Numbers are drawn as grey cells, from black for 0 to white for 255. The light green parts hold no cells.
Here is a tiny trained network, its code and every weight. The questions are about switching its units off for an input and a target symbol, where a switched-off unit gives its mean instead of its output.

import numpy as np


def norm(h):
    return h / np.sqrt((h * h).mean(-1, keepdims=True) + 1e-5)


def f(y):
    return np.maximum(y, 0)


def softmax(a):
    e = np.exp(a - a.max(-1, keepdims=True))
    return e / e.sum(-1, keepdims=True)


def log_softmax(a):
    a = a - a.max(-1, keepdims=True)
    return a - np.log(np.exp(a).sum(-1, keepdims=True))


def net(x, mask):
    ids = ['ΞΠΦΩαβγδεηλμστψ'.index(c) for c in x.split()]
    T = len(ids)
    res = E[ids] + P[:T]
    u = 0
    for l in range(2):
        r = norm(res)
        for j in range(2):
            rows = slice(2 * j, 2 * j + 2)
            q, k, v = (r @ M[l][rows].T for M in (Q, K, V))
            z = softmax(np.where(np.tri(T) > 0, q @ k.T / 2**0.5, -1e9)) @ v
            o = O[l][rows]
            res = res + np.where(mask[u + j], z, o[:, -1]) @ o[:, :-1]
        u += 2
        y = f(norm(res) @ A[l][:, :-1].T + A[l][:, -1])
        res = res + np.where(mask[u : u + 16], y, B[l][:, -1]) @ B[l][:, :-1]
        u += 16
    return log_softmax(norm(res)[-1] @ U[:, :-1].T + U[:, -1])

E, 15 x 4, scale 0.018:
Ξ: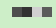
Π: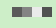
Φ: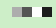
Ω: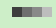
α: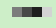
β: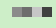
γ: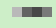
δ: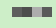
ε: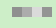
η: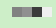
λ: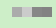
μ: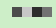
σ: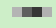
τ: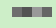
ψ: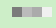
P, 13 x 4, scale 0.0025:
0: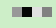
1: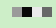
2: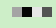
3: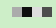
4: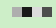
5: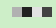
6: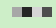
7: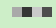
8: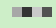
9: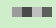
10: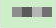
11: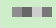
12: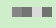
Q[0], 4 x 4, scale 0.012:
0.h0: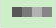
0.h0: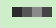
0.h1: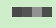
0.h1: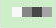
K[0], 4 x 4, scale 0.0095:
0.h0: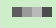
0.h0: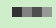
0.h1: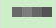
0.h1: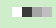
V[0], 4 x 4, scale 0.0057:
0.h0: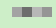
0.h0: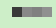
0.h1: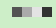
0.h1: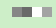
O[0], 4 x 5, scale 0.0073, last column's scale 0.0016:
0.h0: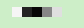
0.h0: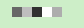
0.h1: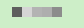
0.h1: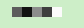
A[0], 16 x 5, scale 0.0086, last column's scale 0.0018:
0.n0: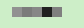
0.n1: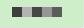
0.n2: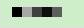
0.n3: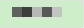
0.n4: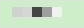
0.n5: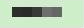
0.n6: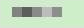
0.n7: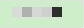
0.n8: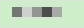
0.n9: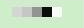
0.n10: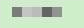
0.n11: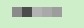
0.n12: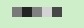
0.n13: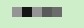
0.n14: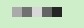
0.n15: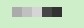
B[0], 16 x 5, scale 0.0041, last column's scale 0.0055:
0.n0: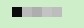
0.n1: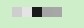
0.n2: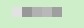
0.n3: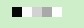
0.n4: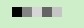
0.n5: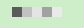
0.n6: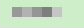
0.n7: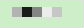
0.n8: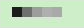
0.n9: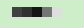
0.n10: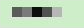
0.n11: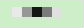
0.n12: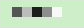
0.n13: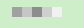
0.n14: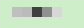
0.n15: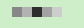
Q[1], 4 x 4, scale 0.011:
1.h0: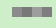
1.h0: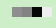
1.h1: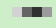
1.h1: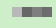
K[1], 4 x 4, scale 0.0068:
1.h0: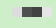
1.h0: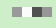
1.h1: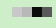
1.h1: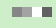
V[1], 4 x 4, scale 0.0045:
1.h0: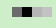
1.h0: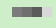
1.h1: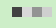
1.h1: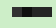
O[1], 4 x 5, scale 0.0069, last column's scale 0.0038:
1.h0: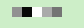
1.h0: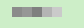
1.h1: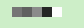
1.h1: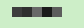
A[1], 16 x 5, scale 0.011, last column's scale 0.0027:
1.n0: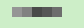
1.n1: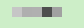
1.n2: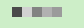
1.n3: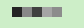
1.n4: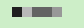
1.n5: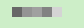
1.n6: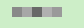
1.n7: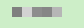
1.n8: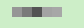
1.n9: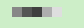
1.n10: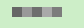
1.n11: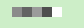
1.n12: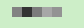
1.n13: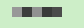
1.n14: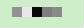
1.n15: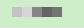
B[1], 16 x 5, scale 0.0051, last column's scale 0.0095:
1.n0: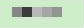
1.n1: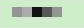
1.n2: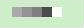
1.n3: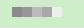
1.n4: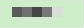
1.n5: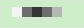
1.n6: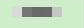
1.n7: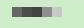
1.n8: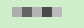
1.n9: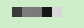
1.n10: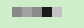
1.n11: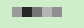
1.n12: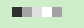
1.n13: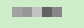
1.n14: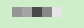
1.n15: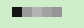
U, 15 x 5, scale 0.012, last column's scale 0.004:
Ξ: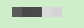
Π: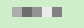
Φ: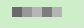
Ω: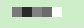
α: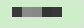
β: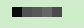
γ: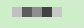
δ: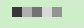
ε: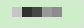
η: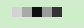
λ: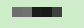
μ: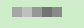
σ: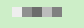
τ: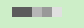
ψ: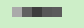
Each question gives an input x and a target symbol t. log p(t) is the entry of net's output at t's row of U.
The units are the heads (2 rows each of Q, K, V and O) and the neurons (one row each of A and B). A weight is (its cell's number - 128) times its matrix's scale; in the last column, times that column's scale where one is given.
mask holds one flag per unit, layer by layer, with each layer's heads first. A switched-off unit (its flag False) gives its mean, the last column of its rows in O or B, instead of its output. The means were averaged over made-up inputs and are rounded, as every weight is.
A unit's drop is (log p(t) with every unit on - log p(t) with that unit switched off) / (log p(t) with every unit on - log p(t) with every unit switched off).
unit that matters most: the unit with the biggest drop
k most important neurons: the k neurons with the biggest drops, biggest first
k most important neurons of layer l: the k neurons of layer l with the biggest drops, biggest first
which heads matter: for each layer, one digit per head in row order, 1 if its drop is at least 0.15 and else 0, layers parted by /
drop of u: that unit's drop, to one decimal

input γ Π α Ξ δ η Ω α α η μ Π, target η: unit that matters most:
0.h1
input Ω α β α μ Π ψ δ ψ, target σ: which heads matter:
00 / 10
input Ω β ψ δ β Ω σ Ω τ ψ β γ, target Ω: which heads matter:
01 / 00
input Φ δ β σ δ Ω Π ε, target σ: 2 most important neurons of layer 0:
[0.n7, 0.n12]
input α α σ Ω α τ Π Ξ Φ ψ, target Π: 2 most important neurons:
[0.n7, 1.n12]
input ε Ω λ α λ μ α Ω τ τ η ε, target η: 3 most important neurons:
[0.n15, 0.n10, 0.n14]
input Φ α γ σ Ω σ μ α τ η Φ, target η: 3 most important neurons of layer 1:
[1.n1, 1.n9, 1.n10]
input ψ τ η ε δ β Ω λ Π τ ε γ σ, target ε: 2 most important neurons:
[0.n3, 0.n7]
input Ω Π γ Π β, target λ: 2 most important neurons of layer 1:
[1.n5, 1.n12]
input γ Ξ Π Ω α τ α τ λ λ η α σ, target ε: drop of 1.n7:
0.1
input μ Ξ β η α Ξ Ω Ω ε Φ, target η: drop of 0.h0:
0.0
